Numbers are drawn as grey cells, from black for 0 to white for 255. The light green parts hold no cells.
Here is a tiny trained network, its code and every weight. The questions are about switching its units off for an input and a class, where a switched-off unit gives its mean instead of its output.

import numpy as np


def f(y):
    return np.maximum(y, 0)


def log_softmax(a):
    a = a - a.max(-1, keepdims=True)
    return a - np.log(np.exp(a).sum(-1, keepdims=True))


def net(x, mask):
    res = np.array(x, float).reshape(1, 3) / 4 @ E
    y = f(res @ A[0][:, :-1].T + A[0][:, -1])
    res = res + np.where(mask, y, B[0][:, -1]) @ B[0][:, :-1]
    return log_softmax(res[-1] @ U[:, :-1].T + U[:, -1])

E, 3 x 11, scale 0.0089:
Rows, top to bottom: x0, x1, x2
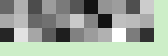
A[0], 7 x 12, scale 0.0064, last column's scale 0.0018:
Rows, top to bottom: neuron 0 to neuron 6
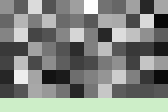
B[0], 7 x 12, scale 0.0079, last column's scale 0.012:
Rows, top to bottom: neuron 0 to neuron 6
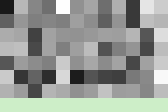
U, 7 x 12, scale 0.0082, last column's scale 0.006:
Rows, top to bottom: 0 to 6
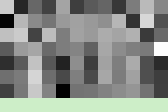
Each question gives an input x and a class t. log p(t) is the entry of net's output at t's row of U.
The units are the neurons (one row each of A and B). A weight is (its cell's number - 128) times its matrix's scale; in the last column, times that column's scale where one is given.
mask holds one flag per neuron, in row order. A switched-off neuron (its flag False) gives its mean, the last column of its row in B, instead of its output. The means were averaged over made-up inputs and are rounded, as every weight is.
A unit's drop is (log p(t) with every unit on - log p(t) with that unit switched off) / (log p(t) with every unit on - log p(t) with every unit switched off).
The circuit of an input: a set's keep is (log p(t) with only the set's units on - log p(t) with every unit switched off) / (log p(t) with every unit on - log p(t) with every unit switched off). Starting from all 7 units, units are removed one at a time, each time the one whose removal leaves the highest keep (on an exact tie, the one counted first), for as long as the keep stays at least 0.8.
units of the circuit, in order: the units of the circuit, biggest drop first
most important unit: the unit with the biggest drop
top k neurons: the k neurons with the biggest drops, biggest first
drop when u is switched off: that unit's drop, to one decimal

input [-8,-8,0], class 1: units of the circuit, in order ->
(neuron 0)
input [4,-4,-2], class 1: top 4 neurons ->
(neuron 5; neuron 2; neuron 4; neuron 1)
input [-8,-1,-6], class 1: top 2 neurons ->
(neuron 0; neuron 5)
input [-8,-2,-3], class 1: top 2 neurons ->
(neuron 0; neuron 5)
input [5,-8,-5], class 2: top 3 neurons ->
(neuron 5; neuron 3; neuron 6)
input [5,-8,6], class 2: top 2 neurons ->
(neuron 3; neuron 6)
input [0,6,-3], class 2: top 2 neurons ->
(neuron 5; neuron 2)
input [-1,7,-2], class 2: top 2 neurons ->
(neuron 5; neuron 2)
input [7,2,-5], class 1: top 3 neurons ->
(neuron 5; neuron 4; neuron 1)
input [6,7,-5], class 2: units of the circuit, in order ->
(neuron 5; neuron 2)
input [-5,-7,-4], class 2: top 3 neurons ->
(neuron 5; neuron 3; neuron 6)
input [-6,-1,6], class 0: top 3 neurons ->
(neuron 5; neuron 4; neuron 1)
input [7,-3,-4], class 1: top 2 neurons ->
(neuron 5; neuron 4)
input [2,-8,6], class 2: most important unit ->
neuron 3
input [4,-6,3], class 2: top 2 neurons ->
(neuron 3; neuron 6)
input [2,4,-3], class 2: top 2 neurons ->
(neuron 5; neuron 0)
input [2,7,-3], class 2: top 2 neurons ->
(neuron 5; neuron 2)
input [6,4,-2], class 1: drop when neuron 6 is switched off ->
0.1
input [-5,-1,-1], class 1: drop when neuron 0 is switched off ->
0.5
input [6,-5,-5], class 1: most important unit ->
neuron 5
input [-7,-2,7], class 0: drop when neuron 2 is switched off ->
0.0
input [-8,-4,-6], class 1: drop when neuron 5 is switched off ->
0.4
